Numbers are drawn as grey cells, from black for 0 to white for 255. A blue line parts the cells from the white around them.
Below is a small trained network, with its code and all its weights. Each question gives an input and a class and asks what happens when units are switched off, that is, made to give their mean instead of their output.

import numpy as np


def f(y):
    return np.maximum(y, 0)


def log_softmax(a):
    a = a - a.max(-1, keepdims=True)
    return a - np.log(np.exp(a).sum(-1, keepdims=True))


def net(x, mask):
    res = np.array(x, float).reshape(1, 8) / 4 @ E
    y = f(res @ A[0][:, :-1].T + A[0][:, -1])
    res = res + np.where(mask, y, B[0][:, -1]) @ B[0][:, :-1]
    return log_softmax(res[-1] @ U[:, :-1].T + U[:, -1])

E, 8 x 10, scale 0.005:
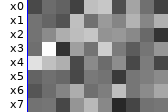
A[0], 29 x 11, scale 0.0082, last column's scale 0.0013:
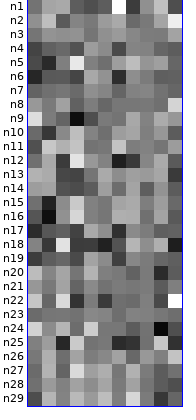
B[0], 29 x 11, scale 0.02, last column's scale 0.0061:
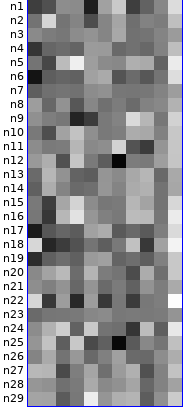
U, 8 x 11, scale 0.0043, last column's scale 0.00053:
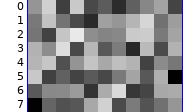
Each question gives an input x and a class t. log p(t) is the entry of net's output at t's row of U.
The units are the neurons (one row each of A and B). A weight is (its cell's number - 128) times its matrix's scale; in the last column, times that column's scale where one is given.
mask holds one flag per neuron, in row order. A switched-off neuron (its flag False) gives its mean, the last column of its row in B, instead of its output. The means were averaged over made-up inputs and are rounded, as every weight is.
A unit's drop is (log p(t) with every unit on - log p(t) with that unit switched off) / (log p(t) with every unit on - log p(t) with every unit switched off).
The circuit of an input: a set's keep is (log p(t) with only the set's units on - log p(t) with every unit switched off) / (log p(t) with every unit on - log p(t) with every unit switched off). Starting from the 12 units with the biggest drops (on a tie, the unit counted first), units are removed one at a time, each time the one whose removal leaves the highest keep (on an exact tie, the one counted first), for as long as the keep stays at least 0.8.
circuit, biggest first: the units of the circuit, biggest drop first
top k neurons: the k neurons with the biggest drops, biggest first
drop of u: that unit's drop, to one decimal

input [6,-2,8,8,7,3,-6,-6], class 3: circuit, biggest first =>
[n24]
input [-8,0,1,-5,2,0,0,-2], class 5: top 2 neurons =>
[n18 n22]
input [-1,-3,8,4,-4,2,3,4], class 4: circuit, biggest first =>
[n29 n27]
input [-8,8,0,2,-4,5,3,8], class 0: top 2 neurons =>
[n25 n12]
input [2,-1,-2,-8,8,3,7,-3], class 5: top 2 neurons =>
[n18 n9]
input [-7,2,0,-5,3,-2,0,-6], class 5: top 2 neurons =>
[n18 n22]
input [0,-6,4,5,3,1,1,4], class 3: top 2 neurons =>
[n24 n20]
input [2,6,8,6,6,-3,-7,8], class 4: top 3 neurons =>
[n29 n27 n28]
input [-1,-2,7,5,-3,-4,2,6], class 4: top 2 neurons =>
[n29 n27]
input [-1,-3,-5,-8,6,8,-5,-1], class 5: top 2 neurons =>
[n18 n9]
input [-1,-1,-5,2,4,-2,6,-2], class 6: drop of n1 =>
0.2
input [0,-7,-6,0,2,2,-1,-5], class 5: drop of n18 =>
0.2
